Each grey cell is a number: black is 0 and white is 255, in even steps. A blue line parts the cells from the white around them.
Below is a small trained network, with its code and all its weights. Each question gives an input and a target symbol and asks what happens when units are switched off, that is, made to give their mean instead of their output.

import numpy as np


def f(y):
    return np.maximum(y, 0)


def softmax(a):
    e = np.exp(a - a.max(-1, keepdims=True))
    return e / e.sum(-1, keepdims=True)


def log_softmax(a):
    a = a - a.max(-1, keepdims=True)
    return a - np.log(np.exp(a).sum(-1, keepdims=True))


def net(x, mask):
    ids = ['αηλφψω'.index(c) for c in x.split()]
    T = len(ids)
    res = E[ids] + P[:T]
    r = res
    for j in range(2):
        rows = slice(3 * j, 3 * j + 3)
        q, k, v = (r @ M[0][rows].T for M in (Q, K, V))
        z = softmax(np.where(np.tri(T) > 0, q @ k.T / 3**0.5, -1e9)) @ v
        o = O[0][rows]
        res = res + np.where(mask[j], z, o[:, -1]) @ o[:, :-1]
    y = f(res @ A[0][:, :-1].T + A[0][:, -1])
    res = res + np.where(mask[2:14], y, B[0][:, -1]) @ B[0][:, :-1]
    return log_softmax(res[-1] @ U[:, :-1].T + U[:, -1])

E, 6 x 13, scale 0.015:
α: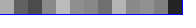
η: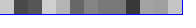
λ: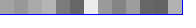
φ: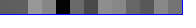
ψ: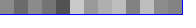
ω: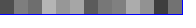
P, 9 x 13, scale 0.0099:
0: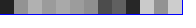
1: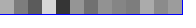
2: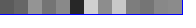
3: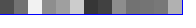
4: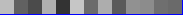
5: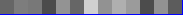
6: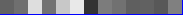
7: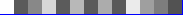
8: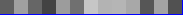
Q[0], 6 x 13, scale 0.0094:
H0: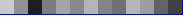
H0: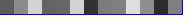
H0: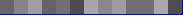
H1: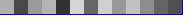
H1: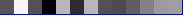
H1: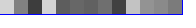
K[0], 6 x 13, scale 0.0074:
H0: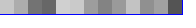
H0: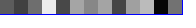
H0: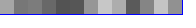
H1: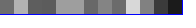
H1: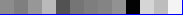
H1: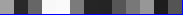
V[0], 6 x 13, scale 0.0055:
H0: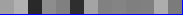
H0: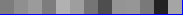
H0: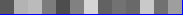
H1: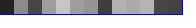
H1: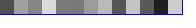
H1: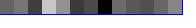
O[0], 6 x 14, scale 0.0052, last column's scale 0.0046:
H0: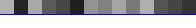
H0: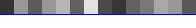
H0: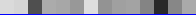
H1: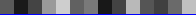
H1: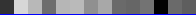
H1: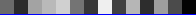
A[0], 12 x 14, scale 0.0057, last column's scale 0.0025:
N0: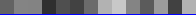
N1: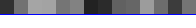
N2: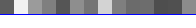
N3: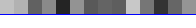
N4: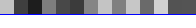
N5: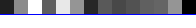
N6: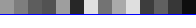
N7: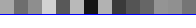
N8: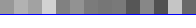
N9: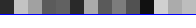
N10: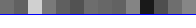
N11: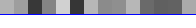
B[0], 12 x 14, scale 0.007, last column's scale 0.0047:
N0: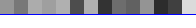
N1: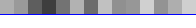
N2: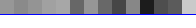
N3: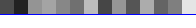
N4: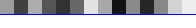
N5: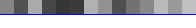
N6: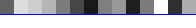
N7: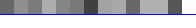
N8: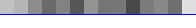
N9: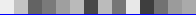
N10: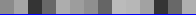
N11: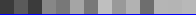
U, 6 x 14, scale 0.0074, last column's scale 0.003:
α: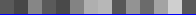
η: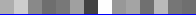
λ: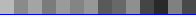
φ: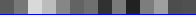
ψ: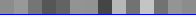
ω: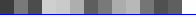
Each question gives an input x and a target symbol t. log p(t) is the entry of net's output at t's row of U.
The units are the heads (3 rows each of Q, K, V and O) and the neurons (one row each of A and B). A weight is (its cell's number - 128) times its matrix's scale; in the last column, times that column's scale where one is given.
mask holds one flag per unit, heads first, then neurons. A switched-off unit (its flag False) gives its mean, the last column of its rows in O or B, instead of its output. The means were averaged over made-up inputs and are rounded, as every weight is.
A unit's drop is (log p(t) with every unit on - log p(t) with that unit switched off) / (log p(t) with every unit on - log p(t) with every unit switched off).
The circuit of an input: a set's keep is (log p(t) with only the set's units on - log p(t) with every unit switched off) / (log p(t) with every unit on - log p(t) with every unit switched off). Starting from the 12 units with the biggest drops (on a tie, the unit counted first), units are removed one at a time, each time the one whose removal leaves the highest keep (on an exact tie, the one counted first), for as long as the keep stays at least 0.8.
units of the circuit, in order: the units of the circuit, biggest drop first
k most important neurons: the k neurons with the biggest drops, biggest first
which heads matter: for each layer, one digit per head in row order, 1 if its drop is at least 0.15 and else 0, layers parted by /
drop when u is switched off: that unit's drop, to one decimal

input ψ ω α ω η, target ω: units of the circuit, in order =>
[H1]
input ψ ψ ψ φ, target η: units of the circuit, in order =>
[N9 N1]
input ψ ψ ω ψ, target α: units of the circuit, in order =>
[N5 H1]
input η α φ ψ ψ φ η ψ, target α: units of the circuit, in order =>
[N4 H1]
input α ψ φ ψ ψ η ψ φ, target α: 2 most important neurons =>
[N4 N3]
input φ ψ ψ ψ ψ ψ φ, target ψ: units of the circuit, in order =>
[H1 N1]
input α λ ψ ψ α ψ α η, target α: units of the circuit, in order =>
[N4 H1]
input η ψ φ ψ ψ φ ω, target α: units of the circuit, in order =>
[N5 H0]
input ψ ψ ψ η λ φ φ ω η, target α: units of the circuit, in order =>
[N4 H0 H1]
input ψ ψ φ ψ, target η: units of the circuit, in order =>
[H1 N3]
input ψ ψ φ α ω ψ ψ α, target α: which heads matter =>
00
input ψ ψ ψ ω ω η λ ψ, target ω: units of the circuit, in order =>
[H1 N4]
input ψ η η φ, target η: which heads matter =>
00
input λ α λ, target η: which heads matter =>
00
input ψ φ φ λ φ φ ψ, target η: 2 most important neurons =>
[N3 N7]
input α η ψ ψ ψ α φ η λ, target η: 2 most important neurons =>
[N6 N9]
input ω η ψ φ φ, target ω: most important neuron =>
[N10]
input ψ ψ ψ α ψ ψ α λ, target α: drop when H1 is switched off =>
0.4
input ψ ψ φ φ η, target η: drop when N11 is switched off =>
0.0
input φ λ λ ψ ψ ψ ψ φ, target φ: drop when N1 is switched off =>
0.1
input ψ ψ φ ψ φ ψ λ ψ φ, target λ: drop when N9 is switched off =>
0.2
